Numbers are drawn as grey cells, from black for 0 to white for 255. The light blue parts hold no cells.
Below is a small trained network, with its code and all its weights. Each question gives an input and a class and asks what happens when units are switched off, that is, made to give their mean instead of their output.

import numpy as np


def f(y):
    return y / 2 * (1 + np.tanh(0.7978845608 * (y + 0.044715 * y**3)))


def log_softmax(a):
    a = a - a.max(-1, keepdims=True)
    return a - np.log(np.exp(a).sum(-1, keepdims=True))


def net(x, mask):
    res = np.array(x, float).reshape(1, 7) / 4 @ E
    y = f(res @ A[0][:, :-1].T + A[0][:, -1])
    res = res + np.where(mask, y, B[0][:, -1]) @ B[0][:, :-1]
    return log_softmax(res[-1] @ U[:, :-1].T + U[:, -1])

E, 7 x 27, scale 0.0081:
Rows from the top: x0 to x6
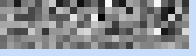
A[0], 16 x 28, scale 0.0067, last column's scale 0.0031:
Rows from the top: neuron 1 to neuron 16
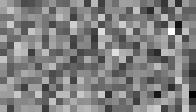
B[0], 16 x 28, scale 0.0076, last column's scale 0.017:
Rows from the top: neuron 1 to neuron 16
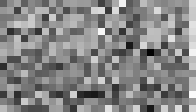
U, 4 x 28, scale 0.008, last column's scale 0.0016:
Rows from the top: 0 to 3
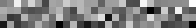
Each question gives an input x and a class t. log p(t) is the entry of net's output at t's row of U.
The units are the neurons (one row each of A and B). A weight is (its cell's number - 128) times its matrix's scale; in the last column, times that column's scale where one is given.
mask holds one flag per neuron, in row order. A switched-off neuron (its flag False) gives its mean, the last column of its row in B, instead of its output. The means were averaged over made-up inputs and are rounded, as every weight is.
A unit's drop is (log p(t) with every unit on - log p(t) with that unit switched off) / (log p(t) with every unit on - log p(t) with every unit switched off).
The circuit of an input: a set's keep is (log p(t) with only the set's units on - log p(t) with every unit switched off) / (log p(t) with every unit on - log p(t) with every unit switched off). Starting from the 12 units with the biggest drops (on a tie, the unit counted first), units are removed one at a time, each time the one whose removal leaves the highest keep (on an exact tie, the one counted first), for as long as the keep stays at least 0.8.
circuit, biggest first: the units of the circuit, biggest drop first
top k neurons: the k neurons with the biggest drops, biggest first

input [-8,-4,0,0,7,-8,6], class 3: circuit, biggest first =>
[neuron 14]
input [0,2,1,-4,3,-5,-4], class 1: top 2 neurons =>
[neuron 5; neuron 14]
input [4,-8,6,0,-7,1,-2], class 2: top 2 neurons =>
[neuron 5; neuron 16]
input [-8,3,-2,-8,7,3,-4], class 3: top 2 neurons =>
[neuron 14; neuron 8]
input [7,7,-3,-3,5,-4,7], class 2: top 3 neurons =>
[neuron 14; neuron 2; neuron 9]
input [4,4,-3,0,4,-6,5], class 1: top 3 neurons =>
[neuron 14; neuron 5; neuron 13]
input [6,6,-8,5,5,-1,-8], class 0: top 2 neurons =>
[neuron 14; neuron 6]
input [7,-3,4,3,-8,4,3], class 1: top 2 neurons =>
[neuron 8; neuron 14]
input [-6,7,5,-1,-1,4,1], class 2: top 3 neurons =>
[neuron 12; neuron 9; neuron 2]
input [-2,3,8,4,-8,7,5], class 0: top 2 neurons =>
[neuron 4; neuron 1]
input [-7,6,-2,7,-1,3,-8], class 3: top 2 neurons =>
[neuron 14; neuron 5]
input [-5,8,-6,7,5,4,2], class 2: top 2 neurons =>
[neuron 9; neuron 12]
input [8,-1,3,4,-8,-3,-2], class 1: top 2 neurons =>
[neuron 8; neuron 14]
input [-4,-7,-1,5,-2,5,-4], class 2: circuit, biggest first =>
[neuron 5]
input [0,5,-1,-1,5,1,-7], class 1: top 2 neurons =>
[neuron 16; neuron 5]
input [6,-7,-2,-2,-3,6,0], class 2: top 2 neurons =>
[neuron 5; neuron 14]
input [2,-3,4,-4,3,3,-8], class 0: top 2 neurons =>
[neuron 14; neuron 8]
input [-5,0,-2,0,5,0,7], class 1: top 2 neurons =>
[neuron 16; neuron 10]
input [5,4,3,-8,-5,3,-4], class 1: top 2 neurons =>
[neuron 14; neuron 8]
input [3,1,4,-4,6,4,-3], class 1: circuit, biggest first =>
[neuron 16]
